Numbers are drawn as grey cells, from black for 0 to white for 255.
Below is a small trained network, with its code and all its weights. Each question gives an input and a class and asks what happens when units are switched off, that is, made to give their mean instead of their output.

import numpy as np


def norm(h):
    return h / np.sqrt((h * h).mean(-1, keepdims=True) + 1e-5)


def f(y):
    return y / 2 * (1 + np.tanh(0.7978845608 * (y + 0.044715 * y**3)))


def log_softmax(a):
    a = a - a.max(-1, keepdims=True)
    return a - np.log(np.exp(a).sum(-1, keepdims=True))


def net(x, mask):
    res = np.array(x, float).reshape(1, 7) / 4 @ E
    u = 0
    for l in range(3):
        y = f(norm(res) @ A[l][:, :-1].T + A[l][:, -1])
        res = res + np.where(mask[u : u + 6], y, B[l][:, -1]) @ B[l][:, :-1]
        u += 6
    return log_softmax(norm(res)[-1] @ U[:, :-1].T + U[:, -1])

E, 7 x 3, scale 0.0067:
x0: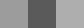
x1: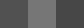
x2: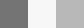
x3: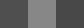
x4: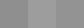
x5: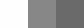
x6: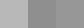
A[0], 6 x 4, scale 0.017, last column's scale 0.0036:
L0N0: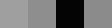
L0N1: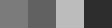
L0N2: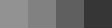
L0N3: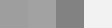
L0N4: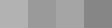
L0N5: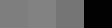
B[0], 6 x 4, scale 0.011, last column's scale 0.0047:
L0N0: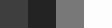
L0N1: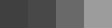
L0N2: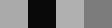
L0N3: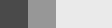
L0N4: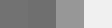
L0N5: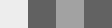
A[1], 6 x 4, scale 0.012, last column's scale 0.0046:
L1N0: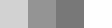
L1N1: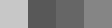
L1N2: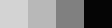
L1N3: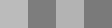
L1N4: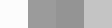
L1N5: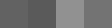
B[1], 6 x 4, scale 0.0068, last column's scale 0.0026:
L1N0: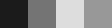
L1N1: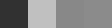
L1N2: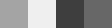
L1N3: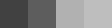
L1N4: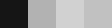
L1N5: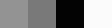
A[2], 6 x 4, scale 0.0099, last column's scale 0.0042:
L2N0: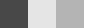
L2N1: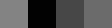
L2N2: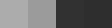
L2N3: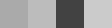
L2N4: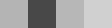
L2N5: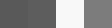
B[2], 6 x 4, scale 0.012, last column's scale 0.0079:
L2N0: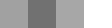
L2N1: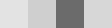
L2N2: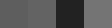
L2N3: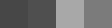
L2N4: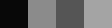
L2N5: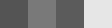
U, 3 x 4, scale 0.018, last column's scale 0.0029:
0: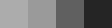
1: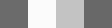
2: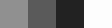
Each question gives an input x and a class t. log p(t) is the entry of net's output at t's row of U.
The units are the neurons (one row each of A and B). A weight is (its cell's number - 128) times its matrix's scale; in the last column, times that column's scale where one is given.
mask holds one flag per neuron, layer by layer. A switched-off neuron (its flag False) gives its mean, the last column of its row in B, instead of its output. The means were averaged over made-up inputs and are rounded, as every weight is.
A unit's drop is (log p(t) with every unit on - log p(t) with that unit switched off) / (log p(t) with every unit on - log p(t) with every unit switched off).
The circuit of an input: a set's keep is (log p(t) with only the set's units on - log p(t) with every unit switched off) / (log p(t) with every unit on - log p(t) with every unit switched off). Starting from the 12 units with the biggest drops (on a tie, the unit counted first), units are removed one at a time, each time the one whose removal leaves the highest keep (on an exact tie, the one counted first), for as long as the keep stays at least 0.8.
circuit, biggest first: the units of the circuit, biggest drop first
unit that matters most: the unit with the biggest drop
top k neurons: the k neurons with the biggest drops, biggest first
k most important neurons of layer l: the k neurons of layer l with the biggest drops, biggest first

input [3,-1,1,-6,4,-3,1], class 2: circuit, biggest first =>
(L0N1; L2N5)
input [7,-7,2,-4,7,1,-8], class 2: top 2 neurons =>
(L0N1; L2N1)
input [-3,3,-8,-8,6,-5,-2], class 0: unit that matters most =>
L2N1
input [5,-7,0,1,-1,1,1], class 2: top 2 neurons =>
(L0N1; L2N5)
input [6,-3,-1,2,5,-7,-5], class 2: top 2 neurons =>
(L0N1; L0N3)
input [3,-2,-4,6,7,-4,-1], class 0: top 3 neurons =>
(L0N3; L2N1; L2N5)
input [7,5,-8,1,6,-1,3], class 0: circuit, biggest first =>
(L2N1; L2N5; L0N4)
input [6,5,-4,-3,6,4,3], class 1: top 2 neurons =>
(L0N0; L1N4)
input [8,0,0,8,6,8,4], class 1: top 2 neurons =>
(L0N1; L1N4)
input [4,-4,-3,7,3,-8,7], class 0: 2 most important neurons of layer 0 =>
(L0N3; L0N0)
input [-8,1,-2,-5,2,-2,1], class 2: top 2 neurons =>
(L0N0; L2N0)
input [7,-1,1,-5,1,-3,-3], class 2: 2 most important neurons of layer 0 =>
(L0N1; L0N3)
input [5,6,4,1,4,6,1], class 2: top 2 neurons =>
(L2N1; L2N5)
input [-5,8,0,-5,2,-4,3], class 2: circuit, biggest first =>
(L0N3)
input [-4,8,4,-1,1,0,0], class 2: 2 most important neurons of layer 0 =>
(L0N0; L0N3)
